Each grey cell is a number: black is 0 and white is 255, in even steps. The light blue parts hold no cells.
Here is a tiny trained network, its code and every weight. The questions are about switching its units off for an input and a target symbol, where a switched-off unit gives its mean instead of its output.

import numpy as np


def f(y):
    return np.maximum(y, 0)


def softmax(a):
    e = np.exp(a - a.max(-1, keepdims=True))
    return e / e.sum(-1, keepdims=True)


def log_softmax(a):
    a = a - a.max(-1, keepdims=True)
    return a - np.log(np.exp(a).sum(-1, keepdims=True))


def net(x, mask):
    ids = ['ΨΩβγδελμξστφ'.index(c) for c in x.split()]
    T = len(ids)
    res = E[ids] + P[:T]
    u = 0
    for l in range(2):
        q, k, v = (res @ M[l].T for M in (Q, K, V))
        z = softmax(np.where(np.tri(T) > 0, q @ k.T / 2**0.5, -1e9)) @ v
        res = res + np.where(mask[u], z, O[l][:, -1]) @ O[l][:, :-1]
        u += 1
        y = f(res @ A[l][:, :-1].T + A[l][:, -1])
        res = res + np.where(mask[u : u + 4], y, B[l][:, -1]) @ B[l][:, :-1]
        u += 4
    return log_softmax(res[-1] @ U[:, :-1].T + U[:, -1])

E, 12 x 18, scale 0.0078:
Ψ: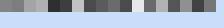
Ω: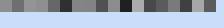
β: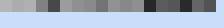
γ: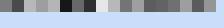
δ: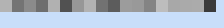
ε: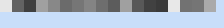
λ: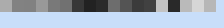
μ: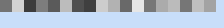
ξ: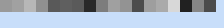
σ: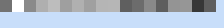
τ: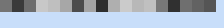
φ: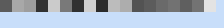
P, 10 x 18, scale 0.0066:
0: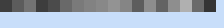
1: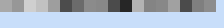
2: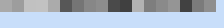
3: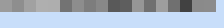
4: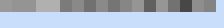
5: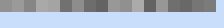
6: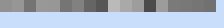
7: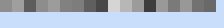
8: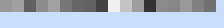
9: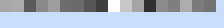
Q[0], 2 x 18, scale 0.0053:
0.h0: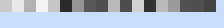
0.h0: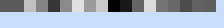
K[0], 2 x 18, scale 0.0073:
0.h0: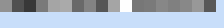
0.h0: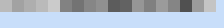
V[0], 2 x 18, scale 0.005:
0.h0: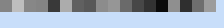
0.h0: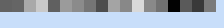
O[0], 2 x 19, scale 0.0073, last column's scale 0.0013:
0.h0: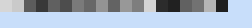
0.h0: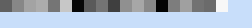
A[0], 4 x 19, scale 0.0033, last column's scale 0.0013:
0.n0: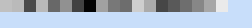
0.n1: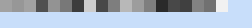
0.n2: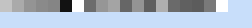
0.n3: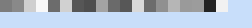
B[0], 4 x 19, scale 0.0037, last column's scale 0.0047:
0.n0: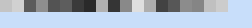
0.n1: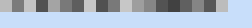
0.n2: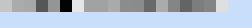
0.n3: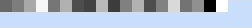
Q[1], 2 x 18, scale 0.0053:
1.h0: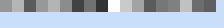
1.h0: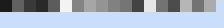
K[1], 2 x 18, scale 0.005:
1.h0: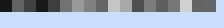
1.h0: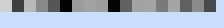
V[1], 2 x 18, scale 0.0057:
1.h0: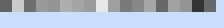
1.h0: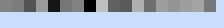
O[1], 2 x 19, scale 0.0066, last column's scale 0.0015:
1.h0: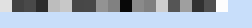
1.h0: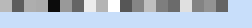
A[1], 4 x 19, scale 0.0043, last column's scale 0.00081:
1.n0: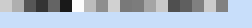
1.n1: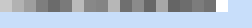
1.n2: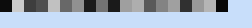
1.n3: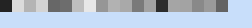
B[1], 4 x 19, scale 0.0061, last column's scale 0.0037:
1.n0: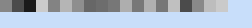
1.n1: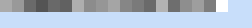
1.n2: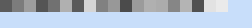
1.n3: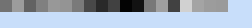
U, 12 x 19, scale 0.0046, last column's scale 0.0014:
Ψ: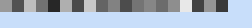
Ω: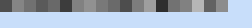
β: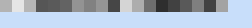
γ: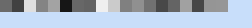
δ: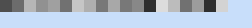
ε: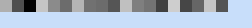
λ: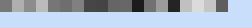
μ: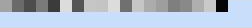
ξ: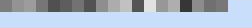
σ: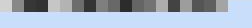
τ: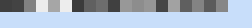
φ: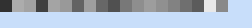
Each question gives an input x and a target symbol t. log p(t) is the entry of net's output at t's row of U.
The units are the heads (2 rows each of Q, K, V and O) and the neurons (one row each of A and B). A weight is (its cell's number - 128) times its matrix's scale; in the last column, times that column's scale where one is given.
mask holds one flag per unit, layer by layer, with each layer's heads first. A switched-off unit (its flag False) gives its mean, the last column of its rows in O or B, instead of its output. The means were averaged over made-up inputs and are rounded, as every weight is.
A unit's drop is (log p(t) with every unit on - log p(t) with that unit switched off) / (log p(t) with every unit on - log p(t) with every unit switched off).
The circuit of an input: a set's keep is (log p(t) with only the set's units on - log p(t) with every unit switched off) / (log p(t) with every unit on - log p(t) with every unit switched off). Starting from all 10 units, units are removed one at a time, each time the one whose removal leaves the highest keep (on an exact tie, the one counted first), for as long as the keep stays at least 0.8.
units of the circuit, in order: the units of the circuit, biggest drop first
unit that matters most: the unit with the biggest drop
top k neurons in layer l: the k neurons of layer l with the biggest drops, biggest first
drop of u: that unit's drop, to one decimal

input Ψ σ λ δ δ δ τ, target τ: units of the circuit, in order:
[0.h0, 0.n3]
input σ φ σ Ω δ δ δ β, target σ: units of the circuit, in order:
[1.h0]
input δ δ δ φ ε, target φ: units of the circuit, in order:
[1.h0, 1.n2, 0.n3]
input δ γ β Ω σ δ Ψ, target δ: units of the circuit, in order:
[0.h0, 0.n0]
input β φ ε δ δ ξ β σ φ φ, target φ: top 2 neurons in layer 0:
[0.n1, 0.n3]
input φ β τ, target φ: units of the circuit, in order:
[1.h0, 1.n2, 0.n1, 0.n3]
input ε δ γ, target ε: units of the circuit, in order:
[0.h0, 1.n0, 0.n2, 0.n3]
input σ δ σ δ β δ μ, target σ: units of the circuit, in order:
[1.h0, 0.n0]
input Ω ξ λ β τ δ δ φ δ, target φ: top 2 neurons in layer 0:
[0.n3, 0.n1]
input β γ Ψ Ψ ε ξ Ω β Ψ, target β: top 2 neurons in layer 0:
[0.n1, 0.n0]
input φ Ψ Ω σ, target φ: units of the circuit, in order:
[1.h0, 1.n2, 0.n3, 0.n0]
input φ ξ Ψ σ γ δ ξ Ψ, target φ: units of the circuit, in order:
[1.h0, 1.n2, 0.n3, 0.n0]
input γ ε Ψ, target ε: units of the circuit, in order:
[0.h0, 1.n0, 0.n2]
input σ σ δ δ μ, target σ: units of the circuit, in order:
[1.h0]
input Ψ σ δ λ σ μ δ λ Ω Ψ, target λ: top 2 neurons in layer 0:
[0.n2, 0.n3]
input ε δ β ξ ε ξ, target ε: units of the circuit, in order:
[0.h0, 1.n0, 0.n3, 0.n2]
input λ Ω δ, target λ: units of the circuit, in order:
[1.h0, 1.n3]
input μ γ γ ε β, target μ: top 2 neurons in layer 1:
[1.n0, 1.n1]
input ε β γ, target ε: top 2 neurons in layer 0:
[0.n2, 0.n3]
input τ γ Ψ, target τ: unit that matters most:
0.h0
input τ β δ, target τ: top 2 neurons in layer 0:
[0.n3, 0.n2]
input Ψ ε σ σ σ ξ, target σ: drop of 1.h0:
0.9
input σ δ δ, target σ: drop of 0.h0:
-0.2
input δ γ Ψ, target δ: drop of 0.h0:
0.9
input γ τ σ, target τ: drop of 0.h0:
1.2
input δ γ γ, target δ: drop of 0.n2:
0.1
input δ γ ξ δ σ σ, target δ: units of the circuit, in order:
[0.h0]
